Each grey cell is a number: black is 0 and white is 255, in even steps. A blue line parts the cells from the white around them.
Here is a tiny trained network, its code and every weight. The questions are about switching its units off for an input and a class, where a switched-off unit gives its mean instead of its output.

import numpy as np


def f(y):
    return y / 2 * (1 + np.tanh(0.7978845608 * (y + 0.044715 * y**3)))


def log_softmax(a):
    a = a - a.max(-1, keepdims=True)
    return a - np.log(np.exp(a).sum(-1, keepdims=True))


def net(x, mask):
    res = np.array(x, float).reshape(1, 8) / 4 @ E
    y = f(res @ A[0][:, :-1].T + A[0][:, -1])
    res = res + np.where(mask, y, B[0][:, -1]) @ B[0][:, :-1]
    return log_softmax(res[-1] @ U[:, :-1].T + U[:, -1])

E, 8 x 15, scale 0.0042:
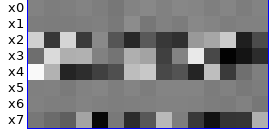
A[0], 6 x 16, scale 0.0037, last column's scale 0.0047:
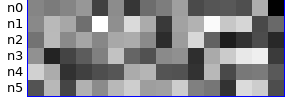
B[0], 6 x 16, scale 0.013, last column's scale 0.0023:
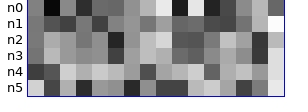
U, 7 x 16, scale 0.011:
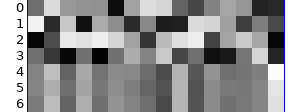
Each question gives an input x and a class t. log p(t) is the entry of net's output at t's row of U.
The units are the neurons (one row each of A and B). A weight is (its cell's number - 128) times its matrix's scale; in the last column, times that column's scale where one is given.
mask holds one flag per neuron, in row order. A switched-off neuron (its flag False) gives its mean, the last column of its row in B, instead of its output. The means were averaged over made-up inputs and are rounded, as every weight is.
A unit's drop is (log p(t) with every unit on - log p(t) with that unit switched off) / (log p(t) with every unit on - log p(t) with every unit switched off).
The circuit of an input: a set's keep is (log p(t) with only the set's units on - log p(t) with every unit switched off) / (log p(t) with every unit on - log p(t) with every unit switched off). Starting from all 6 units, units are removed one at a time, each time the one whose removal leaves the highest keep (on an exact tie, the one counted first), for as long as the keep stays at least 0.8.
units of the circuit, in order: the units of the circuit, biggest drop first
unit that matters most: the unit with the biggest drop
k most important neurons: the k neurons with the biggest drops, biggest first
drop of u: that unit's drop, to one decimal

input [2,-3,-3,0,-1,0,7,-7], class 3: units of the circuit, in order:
(n1)
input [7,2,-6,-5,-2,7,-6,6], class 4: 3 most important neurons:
(n1 n2 n3)
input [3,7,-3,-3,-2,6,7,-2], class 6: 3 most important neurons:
(n4 n2 n0)
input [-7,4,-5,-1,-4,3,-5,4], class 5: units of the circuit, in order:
(n4 n1)
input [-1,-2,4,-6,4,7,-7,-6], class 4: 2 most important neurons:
(n5 n2)
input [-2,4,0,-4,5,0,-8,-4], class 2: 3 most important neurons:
(n4 n5 n2)
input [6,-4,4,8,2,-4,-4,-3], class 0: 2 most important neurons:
(n2 n5)
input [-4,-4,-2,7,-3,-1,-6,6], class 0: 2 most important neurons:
(n2 n1)
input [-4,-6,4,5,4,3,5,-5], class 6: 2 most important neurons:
(n5 n3)
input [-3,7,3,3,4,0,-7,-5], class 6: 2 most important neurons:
(n5 n0)
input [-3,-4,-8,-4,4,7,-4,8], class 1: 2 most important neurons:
(n5 n1)
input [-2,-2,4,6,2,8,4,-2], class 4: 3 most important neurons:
(n3 n5 n0)
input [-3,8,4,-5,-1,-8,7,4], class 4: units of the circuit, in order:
(n5 n1)
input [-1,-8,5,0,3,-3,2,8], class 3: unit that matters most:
n5
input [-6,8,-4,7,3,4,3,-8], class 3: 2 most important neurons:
(n1 n3)
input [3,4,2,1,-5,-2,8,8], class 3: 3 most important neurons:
(n4 n0 n5)
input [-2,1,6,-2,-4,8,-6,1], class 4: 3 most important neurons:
(n5 n4 n0)
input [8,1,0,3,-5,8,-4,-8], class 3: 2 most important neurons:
(n1 n4)
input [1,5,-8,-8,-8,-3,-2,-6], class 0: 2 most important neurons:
(n3 n4)
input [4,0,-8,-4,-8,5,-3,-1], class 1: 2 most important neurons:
(n5 n4)
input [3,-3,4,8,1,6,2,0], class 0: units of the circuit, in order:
(n2)
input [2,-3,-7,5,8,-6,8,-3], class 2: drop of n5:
-0.1
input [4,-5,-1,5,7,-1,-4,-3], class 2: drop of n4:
1.0
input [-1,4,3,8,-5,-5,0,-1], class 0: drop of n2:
0.8
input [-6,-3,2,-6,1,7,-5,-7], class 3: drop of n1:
0.9
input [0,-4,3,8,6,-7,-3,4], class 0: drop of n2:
1.3
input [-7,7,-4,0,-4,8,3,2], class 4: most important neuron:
(n4)
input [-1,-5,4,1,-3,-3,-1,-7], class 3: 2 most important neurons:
(n1 n5)
